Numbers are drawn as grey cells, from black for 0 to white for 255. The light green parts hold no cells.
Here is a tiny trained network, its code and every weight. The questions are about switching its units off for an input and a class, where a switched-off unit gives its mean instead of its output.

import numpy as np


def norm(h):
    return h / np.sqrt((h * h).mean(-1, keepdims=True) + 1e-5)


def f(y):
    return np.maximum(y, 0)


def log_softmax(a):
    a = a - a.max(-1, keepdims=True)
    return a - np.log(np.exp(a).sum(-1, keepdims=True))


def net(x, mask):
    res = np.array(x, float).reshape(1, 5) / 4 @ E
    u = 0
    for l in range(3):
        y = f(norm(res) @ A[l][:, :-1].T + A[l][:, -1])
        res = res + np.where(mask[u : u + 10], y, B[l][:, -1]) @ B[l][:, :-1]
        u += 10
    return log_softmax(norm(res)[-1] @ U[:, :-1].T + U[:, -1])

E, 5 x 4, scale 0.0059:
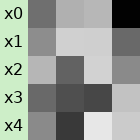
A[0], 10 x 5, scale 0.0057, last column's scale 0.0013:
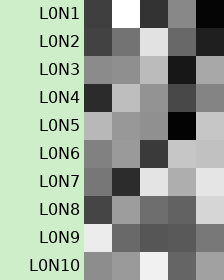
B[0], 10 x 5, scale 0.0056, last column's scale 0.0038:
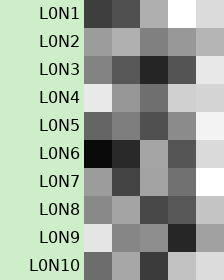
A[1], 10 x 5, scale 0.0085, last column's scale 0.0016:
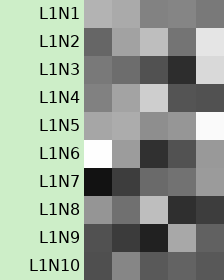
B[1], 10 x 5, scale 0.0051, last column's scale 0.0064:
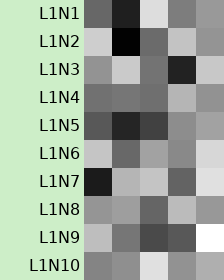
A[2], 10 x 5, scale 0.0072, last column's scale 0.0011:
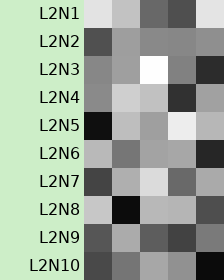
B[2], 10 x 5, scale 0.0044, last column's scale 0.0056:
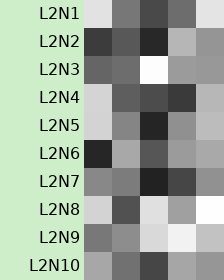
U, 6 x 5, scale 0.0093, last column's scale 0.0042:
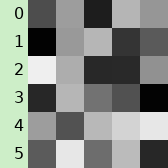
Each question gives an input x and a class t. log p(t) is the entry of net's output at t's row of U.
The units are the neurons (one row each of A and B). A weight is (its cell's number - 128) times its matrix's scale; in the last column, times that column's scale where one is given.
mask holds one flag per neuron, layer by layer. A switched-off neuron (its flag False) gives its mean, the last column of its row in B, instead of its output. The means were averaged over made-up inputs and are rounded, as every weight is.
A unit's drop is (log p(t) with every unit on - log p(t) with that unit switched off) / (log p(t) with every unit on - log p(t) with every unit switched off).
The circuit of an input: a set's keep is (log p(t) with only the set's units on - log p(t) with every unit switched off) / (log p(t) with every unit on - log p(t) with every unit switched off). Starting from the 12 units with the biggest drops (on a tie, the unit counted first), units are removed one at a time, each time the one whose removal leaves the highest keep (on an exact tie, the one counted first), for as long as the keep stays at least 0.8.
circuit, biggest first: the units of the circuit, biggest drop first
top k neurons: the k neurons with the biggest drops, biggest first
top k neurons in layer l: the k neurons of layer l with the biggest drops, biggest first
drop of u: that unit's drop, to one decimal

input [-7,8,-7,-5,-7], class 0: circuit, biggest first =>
(L0N1; L2N2)
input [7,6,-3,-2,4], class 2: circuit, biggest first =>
(L0N3; L2N4)
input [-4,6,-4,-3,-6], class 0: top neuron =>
(L0N1)
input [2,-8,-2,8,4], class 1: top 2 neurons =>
(L1N7; L0N4)
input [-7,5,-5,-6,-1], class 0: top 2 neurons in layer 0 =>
(L0N6; L0N7)
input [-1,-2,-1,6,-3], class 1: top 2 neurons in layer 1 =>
(L1N7; L1N9)
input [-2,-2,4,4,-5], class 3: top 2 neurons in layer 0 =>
(L0N6; L0N4)
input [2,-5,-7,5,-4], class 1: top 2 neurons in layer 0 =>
(L0N6; L0N10)
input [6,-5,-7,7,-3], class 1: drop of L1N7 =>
0.3
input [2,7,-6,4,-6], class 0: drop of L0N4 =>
0.1
